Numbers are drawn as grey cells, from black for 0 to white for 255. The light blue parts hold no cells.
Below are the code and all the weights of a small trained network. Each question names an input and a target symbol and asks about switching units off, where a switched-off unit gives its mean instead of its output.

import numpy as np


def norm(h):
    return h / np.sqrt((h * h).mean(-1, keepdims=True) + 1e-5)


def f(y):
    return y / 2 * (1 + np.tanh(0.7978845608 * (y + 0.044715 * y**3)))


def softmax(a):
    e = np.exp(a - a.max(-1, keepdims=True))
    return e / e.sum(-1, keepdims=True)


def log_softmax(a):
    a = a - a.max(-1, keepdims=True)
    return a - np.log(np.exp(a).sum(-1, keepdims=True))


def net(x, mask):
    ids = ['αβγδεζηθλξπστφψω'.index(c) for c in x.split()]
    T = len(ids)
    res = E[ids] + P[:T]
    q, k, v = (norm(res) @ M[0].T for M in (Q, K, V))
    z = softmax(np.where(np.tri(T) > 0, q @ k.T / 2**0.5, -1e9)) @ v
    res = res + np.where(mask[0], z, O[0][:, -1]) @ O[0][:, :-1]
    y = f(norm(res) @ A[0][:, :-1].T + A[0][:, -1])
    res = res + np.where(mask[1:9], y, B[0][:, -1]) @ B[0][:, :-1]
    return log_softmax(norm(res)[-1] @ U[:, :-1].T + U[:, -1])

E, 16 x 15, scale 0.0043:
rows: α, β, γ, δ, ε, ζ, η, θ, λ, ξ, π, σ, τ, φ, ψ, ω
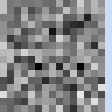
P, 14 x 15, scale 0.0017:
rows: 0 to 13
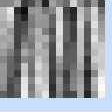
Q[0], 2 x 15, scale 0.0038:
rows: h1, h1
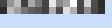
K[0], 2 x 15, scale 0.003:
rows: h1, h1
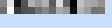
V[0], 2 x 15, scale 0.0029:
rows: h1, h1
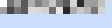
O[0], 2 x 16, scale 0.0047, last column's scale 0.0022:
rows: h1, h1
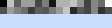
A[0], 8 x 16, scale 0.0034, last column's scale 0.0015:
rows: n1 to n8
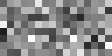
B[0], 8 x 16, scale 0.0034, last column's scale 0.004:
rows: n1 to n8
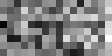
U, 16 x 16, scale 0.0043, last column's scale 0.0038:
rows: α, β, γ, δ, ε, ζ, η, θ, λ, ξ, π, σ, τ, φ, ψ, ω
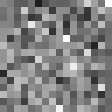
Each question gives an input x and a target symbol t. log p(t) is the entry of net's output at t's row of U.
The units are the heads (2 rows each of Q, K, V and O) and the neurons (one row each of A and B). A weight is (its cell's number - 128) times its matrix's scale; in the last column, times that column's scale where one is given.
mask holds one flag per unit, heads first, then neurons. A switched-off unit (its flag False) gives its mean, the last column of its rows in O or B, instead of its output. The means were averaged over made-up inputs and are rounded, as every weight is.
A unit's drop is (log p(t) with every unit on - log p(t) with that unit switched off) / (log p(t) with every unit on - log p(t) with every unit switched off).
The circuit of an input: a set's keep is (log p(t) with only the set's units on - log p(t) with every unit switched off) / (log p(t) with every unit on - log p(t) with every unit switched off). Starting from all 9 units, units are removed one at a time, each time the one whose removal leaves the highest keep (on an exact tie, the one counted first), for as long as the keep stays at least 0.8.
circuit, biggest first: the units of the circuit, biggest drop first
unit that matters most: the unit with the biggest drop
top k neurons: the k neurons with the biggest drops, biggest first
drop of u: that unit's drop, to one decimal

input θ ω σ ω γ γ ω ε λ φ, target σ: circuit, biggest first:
h1; n4
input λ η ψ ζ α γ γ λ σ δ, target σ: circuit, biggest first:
h1; n4
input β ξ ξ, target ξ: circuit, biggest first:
h1; n7
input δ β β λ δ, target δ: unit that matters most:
n6
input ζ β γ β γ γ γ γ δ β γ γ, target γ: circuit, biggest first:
h1; n2
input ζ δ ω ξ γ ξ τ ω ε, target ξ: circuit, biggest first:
h1; n6
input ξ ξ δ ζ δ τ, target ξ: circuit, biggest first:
h1; n6
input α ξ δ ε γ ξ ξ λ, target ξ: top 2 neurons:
n6; n4
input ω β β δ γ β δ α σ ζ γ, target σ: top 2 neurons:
n4; n6
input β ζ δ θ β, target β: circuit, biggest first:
n8; n6; n7
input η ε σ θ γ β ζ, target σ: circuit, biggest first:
h1; n4
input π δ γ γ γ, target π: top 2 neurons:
n5; n6
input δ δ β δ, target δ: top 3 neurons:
n6; n4; n2
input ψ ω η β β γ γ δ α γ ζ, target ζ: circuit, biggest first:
h1
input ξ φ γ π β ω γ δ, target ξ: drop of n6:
0.4
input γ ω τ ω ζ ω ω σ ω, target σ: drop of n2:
0.0
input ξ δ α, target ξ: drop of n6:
0.3
